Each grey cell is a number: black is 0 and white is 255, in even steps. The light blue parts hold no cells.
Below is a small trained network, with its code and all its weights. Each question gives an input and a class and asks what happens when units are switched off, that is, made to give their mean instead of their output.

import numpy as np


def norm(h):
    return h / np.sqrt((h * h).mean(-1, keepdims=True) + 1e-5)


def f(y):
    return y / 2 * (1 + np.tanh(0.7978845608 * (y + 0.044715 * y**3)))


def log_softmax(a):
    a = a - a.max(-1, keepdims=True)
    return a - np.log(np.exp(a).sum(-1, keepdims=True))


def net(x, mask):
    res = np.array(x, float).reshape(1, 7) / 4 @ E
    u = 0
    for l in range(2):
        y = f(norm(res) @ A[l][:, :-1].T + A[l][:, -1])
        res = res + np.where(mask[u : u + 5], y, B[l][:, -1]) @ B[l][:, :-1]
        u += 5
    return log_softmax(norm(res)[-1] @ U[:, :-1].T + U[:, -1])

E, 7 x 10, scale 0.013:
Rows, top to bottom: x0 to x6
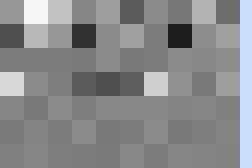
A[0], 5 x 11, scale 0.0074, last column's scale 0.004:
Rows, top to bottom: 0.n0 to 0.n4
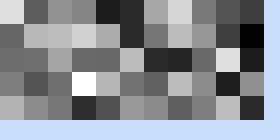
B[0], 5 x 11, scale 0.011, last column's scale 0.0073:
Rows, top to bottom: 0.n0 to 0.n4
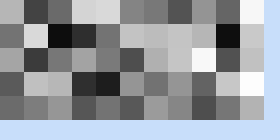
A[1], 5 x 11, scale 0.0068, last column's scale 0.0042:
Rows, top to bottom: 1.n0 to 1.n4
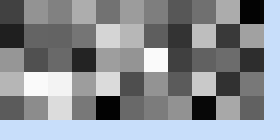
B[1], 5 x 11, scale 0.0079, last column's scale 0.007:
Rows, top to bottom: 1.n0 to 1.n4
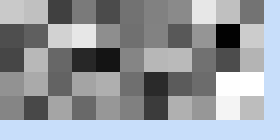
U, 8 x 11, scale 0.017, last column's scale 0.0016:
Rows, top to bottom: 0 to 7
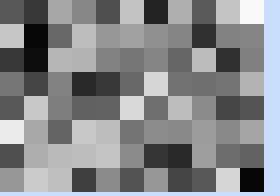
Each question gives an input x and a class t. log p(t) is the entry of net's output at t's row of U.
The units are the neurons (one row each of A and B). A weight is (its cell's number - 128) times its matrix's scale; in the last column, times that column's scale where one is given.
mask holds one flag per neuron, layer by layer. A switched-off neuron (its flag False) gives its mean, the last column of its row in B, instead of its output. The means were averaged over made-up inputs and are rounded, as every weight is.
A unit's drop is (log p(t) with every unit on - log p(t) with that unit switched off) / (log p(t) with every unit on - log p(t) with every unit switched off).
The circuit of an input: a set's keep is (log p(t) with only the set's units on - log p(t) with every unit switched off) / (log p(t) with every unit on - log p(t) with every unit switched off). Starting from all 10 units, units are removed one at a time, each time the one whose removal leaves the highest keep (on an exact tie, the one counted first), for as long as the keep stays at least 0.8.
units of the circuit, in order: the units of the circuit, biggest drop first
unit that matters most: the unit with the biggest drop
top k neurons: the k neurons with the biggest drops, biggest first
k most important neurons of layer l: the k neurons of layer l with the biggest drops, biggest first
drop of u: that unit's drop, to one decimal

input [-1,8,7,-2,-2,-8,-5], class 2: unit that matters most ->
0.n2
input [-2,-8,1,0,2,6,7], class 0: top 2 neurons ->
0.n3; 0.n2
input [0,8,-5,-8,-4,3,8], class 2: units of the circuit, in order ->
1.n1; 0.n2
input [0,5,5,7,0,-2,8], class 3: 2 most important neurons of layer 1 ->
1.n2; 1.n3
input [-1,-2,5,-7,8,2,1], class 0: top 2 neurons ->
0.n3; 1.n4
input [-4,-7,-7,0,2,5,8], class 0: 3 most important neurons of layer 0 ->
0.n3; 0.n2; 0.n1
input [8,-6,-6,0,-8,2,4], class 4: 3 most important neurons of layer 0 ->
0.n1; 0.n3; 0.n2
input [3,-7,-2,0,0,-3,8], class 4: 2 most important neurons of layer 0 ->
0.n3; 0.n1
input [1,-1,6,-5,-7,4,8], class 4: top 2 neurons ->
0.n1; 1.n3
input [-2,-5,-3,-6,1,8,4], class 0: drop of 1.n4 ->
0.1
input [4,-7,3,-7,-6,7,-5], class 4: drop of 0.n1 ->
0.9
